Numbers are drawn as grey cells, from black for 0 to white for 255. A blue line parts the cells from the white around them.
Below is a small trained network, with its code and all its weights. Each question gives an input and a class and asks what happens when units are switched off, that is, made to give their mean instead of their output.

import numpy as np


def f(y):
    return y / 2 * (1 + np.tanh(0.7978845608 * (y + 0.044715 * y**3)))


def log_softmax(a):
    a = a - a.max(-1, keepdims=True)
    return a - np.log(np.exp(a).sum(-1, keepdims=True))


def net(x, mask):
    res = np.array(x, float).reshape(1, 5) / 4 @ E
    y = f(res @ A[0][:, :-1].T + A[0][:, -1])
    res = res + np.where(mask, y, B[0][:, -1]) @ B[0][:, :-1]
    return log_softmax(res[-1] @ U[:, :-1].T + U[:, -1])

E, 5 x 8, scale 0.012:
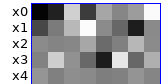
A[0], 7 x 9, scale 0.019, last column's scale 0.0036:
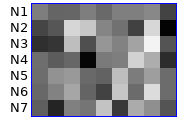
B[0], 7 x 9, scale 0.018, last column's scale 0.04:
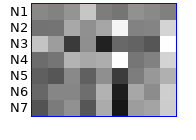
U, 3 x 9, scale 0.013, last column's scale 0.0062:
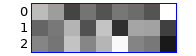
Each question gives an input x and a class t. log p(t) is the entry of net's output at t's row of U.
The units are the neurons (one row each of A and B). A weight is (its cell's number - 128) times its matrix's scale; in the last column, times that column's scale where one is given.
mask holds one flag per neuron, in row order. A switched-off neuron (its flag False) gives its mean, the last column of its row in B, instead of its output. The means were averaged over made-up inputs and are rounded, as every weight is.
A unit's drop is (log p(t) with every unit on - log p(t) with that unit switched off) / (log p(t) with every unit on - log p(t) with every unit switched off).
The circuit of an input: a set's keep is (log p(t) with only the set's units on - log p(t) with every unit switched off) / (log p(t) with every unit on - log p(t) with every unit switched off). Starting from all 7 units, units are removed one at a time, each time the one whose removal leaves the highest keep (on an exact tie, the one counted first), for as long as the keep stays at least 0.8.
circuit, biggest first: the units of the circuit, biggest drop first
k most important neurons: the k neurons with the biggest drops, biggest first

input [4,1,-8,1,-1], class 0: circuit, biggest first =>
[N3]
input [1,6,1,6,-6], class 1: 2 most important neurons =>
[N6; N4]
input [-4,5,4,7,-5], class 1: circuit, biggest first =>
[N3; N4]
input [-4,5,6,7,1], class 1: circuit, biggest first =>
[N3; N4]
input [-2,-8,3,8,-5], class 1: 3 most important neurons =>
[N6; N2; N5]
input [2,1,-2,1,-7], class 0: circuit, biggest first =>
[N4; N7]
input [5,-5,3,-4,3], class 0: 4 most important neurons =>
[N3; N2; N6; N7]
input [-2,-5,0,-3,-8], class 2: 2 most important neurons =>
[N3; N6]
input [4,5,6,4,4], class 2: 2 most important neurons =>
[N2; N7]
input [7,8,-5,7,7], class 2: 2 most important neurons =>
[N2; N7]
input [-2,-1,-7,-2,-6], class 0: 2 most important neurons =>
[N4; N2]
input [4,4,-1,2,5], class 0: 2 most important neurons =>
[N3; N4]
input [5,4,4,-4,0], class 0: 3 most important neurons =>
[N3; N4; N6]
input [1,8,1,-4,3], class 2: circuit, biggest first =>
[N2]
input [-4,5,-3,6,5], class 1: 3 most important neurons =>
[N3; N4; N2]
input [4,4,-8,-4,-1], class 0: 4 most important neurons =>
[N3; N4; N6; N5]
